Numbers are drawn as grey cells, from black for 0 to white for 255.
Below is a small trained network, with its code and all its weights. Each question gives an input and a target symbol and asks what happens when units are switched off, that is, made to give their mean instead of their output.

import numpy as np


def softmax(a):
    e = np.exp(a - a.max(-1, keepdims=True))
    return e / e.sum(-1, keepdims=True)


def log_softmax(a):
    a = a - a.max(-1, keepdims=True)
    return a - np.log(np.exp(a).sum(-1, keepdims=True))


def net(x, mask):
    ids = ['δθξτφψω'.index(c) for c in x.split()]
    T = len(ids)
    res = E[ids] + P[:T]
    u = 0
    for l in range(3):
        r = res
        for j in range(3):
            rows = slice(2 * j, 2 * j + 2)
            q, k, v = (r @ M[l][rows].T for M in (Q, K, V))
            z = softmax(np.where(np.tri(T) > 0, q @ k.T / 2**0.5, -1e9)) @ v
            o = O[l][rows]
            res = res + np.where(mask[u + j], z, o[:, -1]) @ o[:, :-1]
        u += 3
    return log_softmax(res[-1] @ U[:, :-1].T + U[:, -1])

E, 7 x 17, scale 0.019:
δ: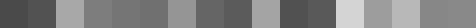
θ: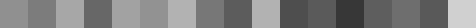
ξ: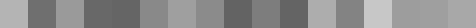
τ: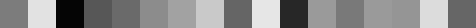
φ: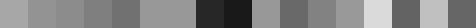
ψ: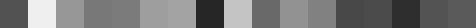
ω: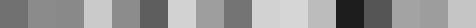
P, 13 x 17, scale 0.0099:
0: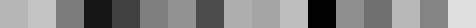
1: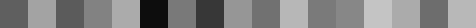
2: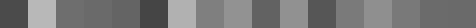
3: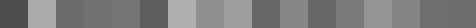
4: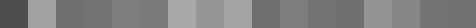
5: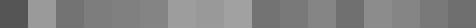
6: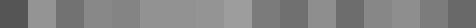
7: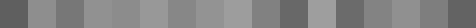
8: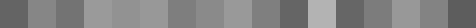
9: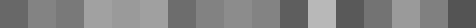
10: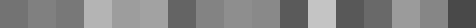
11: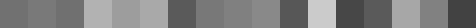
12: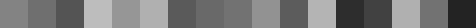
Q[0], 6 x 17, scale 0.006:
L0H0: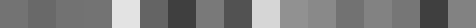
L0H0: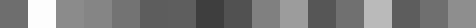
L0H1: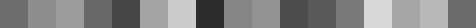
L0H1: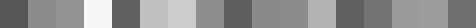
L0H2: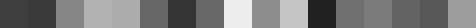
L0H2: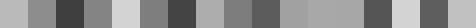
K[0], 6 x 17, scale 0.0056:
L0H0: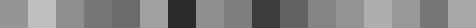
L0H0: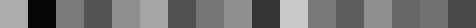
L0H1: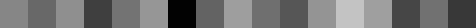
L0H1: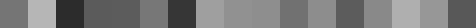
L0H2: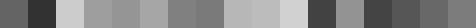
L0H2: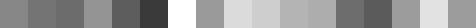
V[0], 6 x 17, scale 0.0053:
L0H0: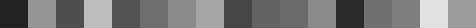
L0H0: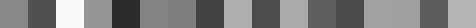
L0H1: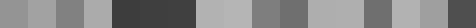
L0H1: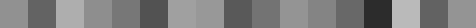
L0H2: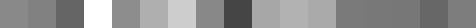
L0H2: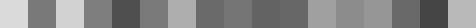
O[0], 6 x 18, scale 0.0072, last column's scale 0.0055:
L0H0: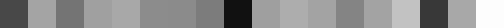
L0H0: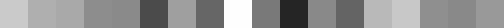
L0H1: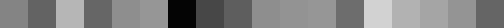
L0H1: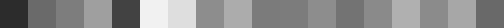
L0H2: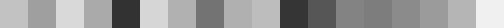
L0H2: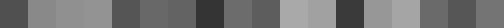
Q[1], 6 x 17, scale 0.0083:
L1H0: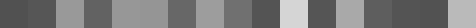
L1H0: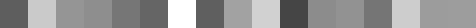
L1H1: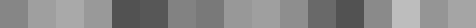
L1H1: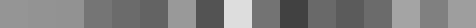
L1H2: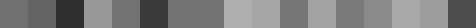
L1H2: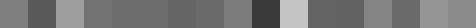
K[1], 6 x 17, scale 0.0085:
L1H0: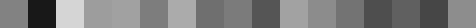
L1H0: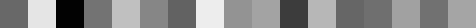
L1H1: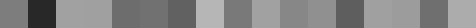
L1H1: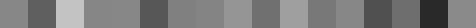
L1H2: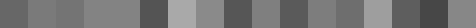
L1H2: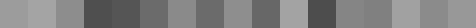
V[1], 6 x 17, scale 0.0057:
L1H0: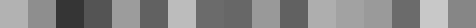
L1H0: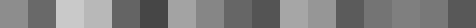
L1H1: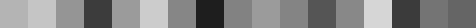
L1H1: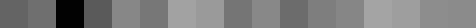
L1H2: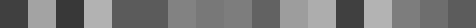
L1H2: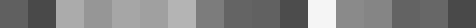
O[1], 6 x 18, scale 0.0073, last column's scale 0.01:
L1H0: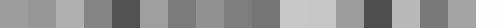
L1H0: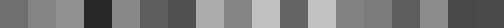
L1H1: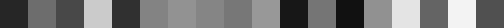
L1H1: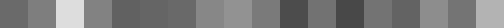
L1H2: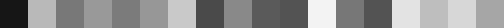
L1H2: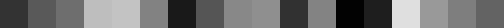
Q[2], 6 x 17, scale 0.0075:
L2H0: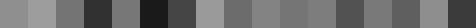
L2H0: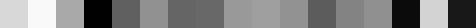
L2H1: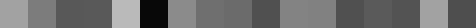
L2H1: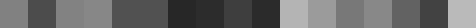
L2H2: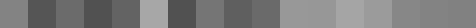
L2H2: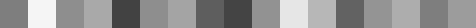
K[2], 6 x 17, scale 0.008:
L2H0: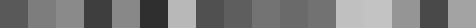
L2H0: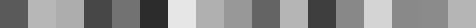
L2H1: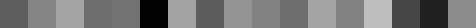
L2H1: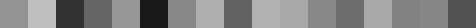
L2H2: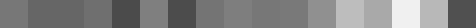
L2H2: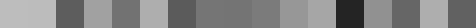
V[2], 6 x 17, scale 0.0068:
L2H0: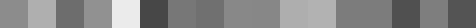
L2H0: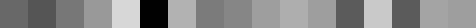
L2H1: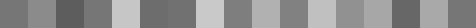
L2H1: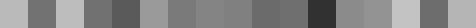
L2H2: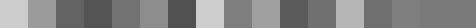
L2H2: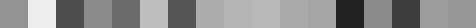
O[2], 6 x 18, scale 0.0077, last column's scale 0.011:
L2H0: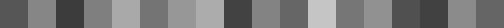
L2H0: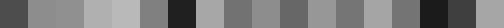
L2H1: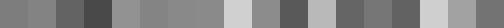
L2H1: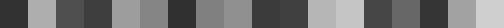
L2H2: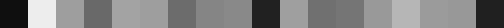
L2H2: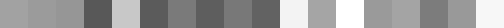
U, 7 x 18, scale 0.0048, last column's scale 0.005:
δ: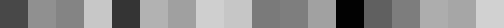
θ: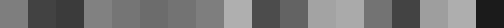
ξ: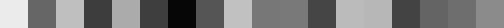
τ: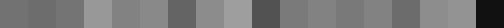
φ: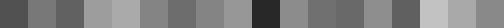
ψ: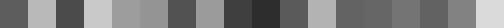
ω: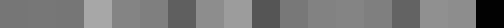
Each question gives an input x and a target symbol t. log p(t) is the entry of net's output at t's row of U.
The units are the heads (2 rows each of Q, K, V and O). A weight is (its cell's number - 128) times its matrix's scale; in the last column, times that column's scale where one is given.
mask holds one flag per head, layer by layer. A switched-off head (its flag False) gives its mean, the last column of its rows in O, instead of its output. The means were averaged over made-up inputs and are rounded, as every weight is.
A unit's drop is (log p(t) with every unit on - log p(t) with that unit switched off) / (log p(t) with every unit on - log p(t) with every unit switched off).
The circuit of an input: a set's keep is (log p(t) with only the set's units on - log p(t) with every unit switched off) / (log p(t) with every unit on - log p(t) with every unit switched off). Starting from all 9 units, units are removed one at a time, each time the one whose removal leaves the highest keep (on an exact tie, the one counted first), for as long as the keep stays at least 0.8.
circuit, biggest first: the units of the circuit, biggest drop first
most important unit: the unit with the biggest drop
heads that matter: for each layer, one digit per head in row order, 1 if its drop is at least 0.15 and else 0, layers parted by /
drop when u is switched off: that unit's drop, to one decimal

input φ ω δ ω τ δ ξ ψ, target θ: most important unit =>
L0H2
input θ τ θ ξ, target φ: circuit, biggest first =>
L2H2; L0H2; L1H0; L2H0
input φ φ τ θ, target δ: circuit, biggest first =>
L0H2; L1H0; L2H2
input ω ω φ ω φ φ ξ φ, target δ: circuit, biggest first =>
L1H1; L2H0
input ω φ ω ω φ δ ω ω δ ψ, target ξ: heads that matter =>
000 / 100 / 101
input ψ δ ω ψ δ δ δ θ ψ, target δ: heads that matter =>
011 / 111 / 010
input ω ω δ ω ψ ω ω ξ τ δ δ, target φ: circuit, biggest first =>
L1H0; L2H0; L2H2
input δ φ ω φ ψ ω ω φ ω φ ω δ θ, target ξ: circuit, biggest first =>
L1H1; L1H0
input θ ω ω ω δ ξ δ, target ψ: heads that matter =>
101 / 110 / 101
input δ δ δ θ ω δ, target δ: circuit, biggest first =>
L2H2; L1H0
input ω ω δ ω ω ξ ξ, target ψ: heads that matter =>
101 / 011 / 101
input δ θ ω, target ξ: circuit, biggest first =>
L1H1; L1H0; L2H0
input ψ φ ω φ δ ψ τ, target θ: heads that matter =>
001 / 110 / 111
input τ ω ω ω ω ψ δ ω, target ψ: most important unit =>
L1H1
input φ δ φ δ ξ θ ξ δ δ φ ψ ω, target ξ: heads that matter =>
100 / 110 / 001
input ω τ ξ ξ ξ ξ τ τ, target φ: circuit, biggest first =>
L2H0; L1H0; L2H2
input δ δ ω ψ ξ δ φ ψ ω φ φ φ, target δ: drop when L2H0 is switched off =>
0.1
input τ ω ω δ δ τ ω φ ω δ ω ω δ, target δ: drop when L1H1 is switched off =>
0.2
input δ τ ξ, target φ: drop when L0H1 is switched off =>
0.0
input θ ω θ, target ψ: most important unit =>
L0H1
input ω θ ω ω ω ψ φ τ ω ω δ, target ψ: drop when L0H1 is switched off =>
0.3
